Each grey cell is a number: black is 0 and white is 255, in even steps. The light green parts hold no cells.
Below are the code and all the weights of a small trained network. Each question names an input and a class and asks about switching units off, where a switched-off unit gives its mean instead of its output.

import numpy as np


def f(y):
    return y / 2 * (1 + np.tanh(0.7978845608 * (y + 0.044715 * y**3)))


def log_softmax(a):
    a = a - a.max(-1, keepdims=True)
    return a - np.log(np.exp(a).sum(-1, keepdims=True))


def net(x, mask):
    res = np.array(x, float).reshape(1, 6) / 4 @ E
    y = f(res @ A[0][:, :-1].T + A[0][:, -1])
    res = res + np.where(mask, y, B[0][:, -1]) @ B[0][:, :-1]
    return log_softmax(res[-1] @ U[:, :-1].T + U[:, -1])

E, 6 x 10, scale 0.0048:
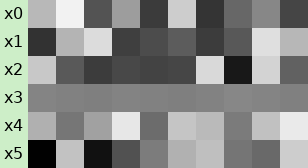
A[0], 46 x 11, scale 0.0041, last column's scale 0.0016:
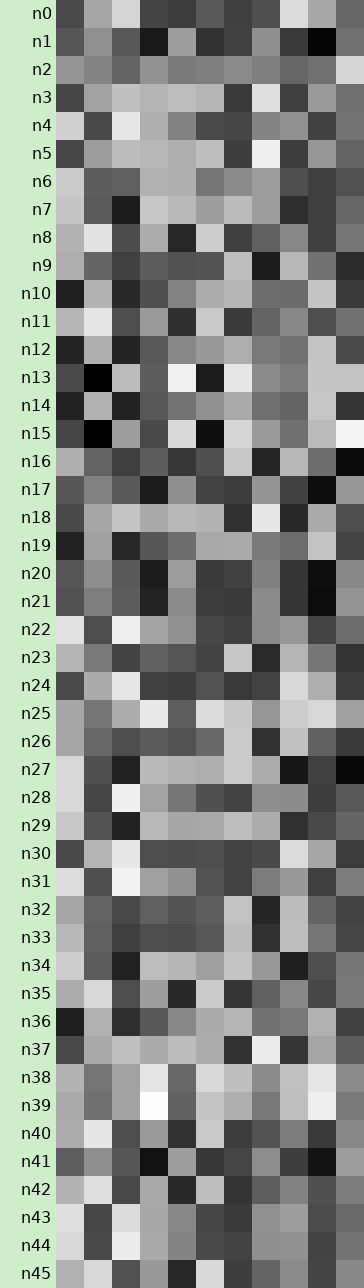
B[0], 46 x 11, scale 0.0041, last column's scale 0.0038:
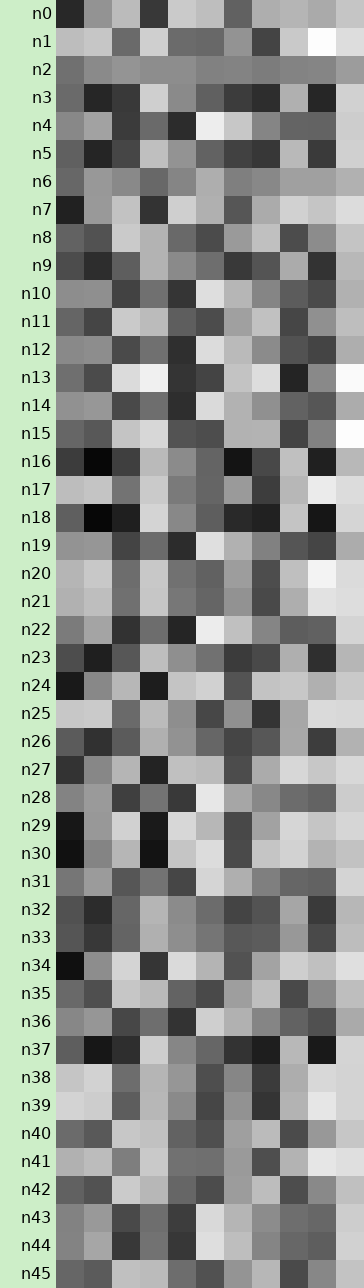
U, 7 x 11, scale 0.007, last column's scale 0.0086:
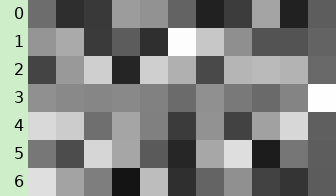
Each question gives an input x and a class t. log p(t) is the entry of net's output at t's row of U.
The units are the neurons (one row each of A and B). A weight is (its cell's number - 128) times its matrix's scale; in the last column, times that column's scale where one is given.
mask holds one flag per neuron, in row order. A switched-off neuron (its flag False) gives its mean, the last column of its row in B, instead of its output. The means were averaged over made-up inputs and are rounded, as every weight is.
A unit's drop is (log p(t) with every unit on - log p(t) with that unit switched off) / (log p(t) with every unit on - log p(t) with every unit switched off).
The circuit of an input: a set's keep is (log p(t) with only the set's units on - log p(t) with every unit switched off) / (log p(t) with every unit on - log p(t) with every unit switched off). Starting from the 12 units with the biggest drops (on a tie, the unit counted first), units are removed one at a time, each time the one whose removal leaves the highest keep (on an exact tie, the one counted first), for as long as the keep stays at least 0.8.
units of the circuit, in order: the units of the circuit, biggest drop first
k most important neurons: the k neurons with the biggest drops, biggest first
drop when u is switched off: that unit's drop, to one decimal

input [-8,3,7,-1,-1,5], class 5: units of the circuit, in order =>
[n13]
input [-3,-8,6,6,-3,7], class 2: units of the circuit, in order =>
[n34; n29]
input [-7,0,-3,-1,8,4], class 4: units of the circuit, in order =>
[n39; n25]
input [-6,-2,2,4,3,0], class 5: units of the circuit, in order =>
[n13; n15]
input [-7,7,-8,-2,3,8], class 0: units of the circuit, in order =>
[n18; n37]
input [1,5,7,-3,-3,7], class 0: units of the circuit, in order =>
[n16; n23]
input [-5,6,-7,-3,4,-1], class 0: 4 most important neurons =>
[n18; n37; n3; n5]
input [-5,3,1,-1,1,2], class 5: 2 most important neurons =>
[n13; n15]
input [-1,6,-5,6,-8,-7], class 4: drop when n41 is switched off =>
0.3
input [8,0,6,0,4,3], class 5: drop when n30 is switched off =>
0.0
